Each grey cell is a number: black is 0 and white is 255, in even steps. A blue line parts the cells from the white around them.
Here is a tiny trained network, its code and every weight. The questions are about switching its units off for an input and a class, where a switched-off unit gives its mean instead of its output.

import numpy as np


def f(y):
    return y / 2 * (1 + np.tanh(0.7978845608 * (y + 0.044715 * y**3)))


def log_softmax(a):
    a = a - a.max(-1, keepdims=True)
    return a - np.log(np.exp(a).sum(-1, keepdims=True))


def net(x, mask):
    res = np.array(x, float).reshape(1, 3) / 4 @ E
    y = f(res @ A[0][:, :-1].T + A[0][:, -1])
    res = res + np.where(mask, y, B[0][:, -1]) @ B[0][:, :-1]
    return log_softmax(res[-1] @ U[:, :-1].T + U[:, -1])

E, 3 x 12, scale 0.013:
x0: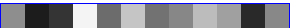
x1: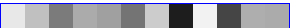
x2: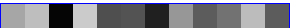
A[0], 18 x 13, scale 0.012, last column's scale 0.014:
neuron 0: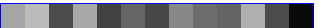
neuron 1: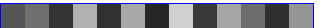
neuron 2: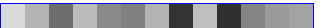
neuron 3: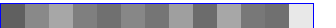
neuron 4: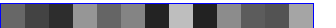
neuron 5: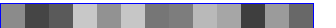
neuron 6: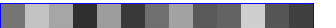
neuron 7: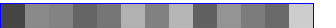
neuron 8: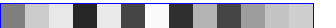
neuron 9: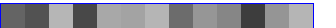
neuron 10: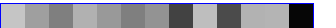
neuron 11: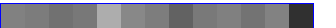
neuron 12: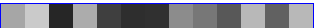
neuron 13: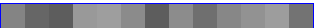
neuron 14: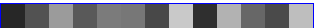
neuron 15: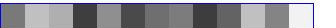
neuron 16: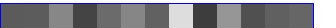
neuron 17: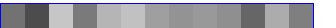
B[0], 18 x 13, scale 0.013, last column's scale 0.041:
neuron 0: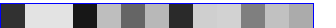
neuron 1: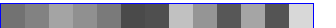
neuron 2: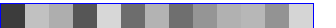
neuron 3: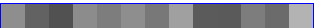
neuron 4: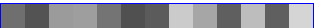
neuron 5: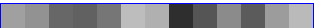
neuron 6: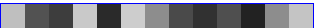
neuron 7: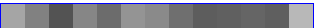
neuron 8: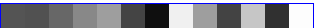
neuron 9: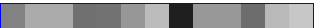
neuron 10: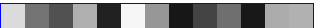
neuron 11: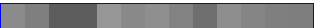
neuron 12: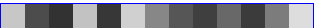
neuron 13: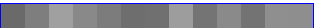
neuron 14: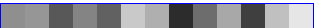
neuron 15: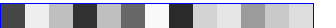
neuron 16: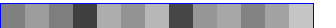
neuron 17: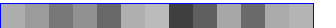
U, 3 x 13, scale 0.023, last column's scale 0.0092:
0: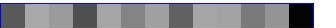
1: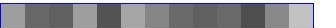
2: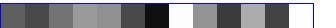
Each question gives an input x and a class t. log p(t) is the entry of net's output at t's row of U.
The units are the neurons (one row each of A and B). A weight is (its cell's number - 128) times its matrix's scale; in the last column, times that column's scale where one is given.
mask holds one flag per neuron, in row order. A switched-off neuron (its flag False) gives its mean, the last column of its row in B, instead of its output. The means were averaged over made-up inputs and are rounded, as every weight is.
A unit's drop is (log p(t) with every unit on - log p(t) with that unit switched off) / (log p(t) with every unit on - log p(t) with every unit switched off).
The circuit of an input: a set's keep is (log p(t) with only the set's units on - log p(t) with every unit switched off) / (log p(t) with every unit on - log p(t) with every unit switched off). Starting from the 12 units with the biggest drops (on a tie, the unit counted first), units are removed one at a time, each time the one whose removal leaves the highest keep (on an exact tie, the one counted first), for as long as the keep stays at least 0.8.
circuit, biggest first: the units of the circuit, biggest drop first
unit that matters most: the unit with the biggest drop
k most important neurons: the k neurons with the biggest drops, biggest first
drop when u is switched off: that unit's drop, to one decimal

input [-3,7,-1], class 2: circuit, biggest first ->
neuron 8
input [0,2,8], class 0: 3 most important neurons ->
neuron 0; neuron 6; neuron 2
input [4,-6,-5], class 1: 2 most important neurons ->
neuron 15; neuron 2
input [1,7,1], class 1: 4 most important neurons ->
neuron 10; neuron 15; neuron 0; neuron 4
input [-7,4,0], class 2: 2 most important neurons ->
neuron 8; neuron 14
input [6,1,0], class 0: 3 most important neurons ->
neuron 8; neuron 12; neuron 6
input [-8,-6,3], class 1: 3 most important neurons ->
neuron 6; neuron 2; neuron 12
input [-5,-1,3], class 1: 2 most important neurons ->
neuron 6; neuron 2
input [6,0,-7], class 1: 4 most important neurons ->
neuron 15; neuron 2; neuron 0; neuron 16
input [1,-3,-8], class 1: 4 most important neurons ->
neuron 15; neuron 2; neuron 0; neuron 17
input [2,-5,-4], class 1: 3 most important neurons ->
neuron 15; neuron 2; neuron 0
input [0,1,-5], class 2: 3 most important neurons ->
neuron 8; neuron 15; neuron 14
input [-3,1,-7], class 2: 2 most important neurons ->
neuron 8; neuron 14
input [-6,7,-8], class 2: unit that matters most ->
neuron 8
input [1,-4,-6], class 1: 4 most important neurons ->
neuron 15; neuron 2; neuron 0; neuron 7
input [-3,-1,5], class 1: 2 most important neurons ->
neuron 12; neuron 2
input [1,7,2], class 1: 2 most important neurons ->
neuron 10; neuron 15
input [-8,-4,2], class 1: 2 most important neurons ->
neuron 6; neuron 2
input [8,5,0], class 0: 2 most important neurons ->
neuron 2; neuron 12
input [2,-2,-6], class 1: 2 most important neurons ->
neuron 15; neuron 2
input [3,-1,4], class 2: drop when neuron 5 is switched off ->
0.0
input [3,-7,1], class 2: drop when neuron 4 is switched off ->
0.6
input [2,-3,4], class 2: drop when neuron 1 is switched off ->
0.3
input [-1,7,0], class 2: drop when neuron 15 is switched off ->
0.1
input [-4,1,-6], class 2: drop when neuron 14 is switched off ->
0.2
